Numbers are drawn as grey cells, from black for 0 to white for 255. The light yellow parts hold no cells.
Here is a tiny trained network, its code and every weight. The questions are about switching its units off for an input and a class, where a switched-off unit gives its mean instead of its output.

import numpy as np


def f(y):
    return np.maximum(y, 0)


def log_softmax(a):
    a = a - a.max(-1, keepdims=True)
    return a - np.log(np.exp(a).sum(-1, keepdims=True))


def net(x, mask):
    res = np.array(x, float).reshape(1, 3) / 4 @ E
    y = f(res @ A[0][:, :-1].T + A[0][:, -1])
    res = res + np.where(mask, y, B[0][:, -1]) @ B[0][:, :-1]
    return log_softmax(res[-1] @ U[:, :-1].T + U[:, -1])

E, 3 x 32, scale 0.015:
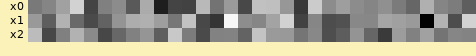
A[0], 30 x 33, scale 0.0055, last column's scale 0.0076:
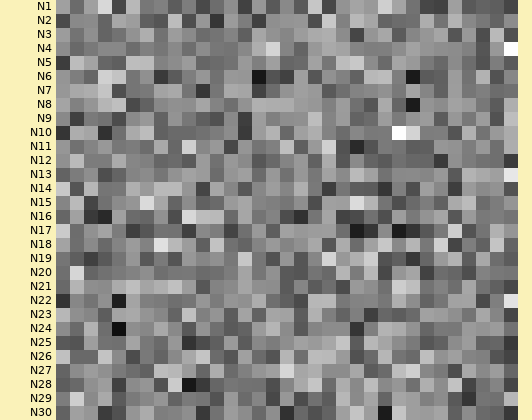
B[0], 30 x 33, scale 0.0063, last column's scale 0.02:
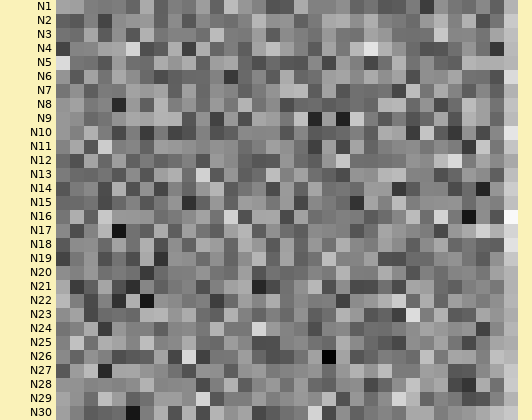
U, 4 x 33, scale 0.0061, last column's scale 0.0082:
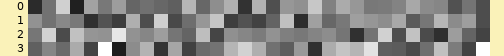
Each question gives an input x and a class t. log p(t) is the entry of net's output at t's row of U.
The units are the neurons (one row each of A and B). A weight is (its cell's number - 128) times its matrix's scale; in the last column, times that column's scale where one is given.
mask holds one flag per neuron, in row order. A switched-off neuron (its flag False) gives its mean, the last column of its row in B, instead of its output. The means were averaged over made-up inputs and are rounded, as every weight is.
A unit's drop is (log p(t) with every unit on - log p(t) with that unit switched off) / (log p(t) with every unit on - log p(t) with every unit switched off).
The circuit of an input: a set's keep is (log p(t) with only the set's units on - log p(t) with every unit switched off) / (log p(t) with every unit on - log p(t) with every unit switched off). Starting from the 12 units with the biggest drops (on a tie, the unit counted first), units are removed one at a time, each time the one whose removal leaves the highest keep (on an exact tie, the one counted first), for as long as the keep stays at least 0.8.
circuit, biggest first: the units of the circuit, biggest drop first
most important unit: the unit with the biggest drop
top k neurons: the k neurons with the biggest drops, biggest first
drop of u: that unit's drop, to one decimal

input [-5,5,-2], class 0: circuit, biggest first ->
[N18]
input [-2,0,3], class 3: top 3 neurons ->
[N30; N21; N5]
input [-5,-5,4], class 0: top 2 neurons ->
[N6; N19]
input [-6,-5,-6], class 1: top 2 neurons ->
[N30; N20]
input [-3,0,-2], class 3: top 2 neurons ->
[N28; N25]
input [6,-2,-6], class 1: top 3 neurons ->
[N16; N30; N20]
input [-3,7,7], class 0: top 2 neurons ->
[N14; N18]
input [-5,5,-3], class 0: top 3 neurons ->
[N18; N14; N28]
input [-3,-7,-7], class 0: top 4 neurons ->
[N19; N2; N6; N17]
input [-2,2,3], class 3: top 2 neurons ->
[N30; N21]
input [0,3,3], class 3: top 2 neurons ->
[N30; N19]
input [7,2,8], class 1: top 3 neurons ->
[N17; N26; N8]
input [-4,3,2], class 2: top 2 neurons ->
[N16; N22]
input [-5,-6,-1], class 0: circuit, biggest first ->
[N19]
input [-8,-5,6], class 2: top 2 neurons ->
[N16; N11]
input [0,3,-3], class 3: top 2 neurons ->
[N26; N19]
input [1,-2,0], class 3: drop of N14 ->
0.1
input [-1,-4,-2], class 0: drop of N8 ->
0.2
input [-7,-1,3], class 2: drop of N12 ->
0.0
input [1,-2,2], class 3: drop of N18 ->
0.1
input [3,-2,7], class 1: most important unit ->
N26
